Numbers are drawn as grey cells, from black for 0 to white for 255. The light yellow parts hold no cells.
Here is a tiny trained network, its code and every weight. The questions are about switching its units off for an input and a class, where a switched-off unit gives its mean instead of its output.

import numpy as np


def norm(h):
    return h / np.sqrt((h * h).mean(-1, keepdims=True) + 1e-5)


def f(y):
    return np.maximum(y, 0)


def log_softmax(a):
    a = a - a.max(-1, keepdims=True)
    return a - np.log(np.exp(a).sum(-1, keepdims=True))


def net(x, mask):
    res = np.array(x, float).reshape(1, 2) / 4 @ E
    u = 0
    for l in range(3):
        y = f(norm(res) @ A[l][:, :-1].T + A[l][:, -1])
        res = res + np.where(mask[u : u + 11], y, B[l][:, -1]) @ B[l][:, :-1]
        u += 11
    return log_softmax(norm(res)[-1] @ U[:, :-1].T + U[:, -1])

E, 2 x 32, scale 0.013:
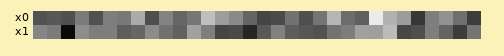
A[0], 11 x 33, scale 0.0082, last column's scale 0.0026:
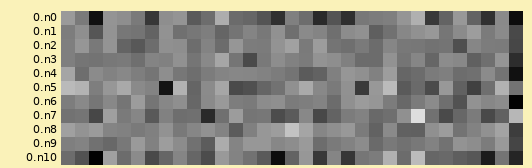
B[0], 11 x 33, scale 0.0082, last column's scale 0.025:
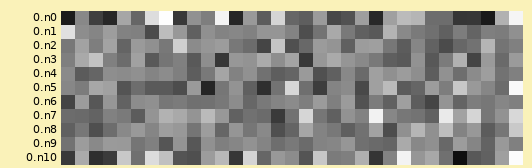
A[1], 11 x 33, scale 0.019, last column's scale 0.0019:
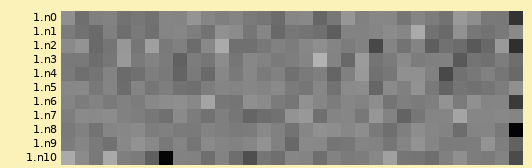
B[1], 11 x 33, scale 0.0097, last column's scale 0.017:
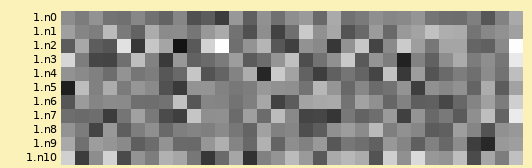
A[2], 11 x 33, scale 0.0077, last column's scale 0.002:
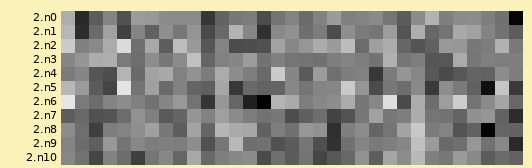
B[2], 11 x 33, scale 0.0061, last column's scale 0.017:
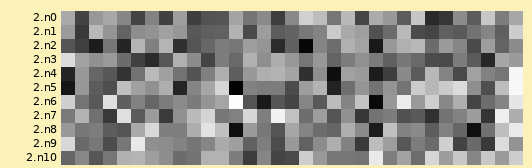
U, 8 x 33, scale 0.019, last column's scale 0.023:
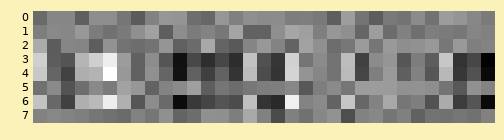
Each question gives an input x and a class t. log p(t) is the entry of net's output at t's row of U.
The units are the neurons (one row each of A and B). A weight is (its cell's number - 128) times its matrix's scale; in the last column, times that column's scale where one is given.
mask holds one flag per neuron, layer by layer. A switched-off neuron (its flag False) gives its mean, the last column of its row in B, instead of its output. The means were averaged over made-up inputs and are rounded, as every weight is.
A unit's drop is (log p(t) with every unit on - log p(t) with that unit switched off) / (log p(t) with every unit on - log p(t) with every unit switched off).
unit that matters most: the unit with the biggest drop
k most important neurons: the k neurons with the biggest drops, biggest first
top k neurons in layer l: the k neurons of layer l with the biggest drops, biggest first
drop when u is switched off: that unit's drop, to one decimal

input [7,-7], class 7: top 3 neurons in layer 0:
[0.n7, 0.n5, 0.n0]
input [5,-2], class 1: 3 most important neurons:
[0.n0, 0.n10, 0.n5]
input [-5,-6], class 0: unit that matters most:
0.n8
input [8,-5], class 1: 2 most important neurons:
[0.n0, 0.n10]
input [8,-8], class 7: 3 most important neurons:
[0.n7, 0.n5, 0.n0]
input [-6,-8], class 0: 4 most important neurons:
[0.n0, 0.n8, 0.n10, 1.n10]
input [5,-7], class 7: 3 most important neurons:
[0.n7, 0.n8, 0.n0]
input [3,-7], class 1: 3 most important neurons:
[0.n5, 0.n0, 0.n10]
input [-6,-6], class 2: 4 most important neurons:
[0.n0, 0.n10, 0.n7, 1.n2]
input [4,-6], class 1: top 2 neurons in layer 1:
[1.n7, 1.n2]
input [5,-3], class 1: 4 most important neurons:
[0.n0, 0.n10, 0.n5, 1.n7]
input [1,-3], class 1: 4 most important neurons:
[0.n5, 0.n0, 0.n10, 1.n2]
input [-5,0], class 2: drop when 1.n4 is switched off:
0.0
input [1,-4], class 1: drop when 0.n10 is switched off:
0.8
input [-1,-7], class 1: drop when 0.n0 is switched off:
0.8
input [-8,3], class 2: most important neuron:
[0.n5]
